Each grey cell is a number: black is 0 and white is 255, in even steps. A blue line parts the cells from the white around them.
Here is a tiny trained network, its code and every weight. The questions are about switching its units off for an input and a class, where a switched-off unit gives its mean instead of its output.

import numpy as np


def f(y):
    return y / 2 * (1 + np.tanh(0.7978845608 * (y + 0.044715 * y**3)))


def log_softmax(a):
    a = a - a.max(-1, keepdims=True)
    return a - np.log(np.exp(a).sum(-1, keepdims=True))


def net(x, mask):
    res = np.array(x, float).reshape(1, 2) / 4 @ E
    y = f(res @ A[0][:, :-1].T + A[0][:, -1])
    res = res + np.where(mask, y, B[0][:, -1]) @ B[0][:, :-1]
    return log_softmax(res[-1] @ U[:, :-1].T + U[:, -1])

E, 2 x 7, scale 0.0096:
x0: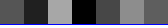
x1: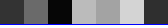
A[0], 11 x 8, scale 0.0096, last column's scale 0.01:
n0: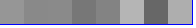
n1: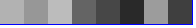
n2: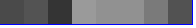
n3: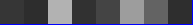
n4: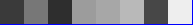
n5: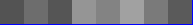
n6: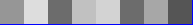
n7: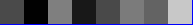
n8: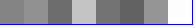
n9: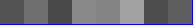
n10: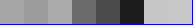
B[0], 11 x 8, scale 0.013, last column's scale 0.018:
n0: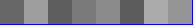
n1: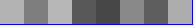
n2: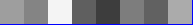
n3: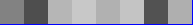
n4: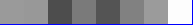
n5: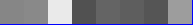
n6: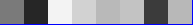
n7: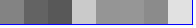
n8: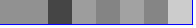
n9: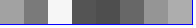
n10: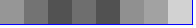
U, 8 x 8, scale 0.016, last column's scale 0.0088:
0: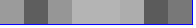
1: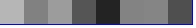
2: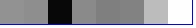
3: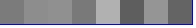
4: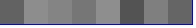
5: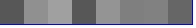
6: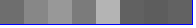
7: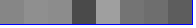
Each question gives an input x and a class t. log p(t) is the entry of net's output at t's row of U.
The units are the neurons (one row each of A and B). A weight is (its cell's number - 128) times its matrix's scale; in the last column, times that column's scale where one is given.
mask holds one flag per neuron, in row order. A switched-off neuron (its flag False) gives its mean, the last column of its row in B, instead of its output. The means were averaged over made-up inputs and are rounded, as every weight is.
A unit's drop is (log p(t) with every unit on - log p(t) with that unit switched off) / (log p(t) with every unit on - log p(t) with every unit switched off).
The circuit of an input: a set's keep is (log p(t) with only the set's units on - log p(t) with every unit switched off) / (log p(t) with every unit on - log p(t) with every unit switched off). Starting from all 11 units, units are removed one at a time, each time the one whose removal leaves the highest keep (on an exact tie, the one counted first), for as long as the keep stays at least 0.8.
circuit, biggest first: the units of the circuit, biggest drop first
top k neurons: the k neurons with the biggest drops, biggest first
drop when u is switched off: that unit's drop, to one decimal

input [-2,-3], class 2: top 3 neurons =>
[n2 n9 n5]
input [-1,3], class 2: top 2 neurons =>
[n1 n6]
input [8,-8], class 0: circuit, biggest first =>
[n3]
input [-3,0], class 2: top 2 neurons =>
[n3 n2]
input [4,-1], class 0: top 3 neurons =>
[n4 n3 n8]
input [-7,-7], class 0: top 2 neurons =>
[n6 n4]
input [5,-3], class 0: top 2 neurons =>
[n3 n4]
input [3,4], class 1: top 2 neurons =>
[n6 n9]
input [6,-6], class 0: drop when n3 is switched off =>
0.9
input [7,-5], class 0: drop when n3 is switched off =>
0.4
